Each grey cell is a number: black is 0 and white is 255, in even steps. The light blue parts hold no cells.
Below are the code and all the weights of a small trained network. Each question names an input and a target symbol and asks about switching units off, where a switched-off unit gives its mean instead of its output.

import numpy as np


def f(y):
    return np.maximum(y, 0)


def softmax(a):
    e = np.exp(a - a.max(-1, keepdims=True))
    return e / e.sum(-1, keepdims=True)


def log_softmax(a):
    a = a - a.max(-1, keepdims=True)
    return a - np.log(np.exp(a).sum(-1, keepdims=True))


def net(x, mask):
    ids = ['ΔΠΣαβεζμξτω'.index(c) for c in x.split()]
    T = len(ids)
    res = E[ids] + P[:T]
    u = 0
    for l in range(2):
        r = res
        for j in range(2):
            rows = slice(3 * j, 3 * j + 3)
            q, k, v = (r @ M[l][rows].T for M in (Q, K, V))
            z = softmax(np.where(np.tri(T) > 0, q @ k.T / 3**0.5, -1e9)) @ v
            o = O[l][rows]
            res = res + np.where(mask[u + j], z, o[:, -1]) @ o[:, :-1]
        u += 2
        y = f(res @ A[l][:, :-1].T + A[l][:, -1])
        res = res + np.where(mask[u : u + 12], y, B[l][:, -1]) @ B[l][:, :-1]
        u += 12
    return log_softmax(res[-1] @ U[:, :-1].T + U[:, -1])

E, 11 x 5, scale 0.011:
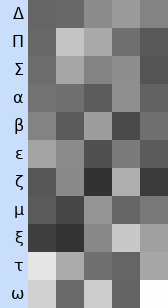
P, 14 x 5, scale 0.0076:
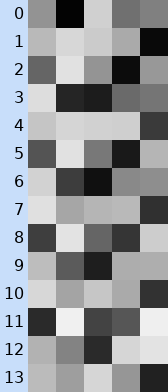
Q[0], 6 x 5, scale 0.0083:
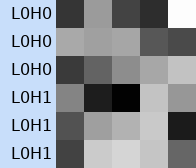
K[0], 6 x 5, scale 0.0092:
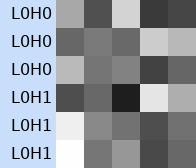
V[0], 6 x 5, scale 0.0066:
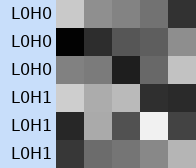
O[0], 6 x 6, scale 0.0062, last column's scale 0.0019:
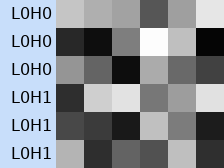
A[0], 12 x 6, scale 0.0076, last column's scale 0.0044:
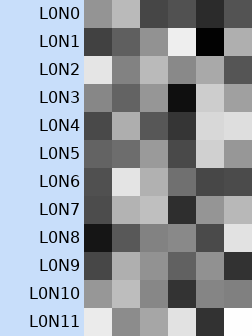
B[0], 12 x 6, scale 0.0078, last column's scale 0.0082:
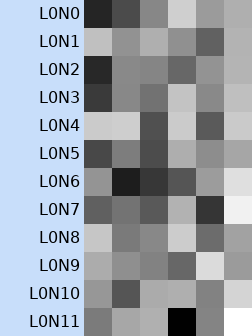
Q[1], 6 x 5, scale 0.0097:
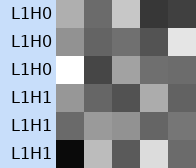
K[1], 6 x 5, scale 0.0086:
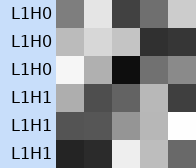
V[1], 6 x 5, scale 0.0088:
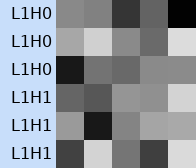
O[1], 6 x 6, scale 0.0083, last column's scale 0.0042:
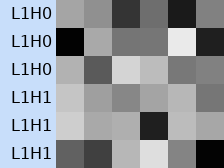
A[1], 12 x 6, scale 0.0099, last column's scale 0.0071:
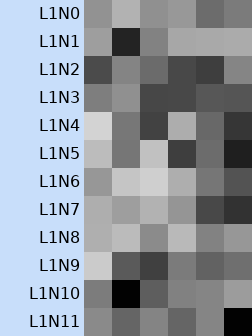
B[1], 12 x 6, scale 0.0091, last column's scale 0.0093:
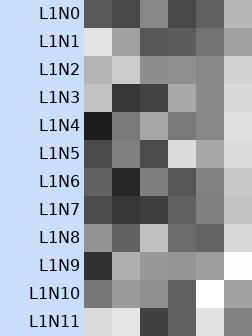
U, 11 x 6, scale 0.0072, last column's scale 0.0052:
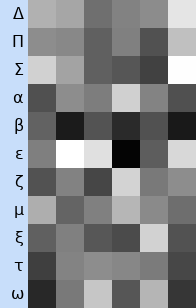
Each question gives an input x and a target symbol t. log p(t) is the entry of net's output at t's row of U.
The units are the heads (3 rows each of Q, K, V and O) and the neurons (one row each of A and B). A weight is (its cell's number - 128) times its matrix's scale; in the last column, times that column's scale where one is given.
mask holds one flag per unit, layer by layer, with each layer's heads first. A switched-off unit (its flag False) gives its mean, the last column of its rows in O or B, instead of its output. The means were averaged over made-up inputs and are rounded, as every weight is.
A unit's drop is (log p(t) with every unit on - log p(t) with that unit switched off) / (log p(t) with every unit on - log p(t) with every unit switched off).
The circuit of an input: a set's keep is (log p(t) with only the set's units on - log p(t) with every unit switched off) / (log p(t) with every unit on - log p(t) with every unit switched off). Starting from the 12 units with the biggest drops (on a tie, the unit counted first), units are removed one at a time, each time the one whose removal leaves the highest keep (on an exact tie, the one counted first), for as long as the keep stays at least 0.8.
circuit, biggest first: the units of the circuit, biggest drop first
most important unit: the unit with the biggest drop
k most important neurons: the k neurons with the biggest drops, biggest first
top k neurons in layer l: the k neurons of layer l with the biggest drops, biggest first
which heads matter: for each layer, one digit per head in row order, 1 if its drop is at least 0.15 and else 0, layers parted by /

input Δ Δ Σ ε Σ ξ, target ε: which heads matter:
10 / 01
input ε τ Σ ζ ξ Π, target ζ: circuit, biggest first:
[L0N7; L0N11; L1H1]
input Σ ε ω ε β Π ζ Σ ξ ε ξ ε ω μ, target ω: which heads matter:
01 / 11
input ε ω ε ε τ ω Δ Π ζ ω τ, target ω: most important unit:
L0N0
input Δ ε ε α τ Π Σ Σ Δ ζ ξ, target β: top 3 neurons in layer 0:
[L0N1; L0N7; L0N6]
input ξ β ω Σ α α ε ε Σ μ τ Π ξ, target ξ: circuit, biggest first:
[L0H1; L1N10]
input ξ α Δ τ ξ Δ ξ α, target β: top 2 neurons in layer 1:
[L1N7; L1N6]
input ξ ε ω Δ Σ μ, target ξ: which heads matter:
11 / 11
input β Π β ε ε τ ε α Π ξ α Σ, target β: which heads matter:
11 / 10
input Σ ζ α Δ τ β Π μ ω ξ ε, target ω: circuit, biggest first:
[L1H0; L0N11; L0N5]
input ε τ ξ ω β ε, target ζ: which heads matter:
00 / 01
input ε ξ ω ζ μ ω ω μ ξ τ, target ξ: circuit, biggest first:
[L1H0; L0N4]
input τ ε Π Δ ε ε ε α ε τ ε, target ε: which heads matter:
00 / 11
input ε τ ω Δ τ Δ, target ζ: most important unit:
L0N4
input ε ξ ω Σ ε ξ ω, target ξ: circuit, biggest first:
[L0H1; L1N10]
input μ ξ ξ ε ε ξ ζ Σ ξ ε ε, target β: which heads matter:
10 / 00
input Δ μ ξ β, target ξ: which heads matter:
11 / 00
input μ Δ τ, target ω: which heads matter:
11 / 11
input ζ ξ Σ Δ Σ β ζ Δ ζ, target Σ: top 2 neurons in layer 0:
[L0N1; L0N7]
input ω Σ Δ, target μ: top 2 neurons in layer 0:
[L0N2; L0N3]
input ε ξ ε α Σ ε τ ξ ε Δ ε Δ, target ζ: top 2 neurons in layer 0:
[L0N11; L0N10]
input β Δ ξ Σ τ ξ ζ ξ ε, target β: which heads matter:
11 / 10
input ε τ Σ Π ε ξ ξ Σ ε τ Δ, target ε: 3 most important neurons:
[L0N10; L1N3; L0N7]
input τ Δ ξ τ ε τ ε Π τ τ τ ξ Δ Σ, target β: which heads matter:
10 / 00
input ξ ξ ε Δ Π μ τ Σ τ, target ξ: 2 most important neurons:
[L1N5; L0N8]
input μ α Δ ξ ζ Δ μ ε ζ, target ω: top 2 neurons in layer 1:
[L1N4; L1N9]
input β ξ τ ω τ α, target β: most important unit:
L1H0
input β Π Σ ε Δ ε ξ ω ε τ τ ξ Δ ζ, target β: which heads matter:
10 / 00
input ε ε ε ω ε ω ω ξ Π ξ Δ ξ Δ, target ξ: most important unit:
L0H1
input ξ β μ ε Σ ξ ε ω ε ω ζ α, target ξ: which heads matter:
11 / 11
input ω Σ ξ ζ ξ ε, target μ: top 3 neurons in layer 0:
[L0N3; L0N2; L0N11]
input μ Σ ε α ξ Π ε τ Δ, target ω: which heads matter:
11 / 11
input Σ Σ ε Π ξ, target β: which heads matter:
00 / 10
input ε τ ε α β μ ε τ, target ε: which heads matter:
10 / 11
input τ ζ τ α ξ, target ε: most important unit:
L0N4
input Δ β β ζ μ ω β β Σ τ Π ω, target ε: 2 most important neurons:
[L0N4; L0N8]
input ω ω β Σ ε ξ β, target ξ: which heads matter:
01 / 00
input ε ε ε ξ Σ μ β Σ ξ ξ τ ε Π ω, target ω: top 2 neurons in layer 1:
[L1N3; L1N2]
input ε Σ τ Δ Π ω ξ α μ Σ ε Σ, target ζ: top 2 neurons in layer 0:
[L0N11; L0N4]
